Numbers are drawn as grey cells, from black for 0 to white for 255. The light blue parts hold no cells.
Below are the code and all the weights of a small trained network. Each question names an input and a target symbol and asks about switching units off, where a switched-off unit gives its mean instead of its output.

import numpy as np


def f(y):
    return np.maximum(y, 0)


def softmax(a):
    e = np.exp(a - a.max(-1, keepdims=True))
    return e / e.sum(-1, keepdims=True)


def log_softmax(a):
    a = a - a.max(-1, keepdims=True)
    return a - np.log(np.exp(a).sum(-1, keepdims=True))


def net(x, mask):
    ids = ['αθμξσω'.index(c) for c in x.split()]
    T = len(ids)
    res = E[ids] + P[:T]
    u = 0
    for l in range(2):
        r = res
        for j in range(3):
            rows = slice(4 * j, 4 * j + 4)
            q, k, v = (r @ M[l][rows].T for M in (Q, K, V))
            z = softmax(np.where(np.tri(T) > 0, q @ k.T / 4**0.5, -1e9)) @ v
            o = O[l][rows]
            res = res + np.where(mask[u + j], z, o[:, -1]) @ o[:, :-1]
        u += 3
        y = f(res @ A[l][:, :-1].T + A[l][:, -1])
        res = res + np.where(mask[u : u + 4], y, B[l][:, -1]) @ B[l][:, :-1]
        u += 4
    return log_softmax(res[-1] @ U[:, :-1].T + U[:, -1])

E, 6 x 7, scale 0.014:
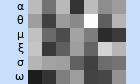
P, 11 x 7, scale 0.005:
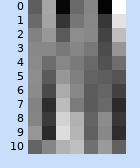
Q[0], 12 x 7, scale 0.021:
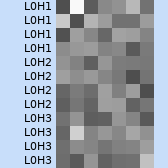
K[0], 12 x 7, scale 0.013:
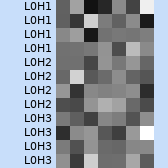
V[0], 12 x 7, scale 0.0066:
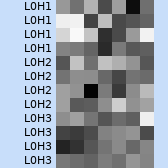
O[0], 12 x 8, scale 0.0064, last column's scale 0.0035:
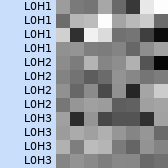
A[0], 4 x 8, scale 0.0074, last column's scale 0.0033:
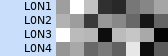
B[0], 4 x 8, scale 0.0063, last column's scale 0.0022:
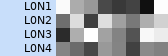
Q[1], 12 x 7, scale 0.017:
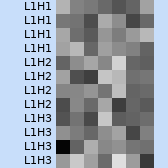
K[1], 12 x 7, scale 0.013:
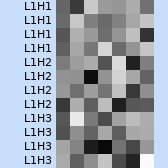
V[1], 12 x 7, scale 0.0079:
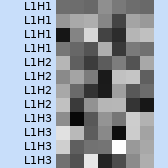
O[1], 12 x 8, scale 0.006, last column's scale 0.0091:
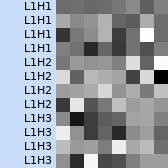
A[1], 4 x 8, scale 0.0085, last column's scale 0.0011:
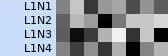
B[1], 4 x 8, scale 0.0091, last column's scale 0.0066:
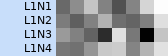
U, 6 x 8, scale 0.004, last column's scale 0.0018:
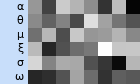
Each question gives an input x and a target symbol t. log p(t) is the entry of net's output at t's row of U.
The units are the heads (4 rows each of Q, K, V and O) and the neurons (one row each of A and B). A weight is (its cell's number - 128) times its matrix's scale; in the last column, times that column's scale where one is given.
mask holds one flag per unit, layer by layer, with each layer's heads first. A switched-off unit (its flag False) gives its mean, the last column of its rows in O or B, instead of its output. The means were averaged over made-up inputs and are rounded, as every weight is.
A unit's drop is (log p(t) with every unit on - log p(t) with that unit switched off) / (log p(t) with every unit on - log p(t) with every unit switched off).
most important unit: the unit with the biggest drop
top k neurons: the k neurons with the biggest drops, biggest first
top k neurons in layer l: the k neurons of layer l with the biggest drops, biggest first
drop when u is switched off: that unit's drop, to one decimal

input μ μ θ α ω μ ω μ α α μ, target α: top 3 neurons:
(L0N3; L0N2; L1N3)
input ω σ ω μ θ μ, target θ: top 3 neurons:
(L1N3; L0N1; L0N3)
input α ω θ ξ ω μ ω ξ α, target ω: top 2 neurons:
(L1N2; L0N3)
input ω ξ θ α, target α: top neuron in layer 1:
(L1N4)
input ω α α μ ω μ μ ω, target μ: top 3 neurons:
(L0N3; L0N2; L1N1)
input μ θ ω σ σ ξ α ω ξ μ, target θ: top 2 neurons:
(L0N1; L1N3)
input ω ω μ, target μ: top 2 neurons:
(L0N2; L1N1)
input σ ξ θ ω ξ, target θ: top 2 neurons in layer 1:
(L1N1; L1N3)
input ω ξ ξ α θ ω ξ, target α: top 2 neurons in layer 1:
(L1N2; L1N3)
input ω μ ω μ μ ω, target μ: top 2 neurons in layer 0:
(L0N2; L0N3)
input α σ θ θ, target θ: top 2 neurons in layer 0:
(L0N1; L0N3)
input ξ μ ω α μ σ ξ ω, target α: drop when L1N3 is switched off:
0.1
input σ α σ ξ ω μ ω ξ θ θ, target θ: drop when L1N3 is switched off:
0.7
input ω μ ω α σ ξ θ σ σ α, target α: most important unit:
L1H2
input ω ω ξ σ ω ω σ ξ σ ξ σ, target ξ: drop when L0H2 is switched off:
0.2
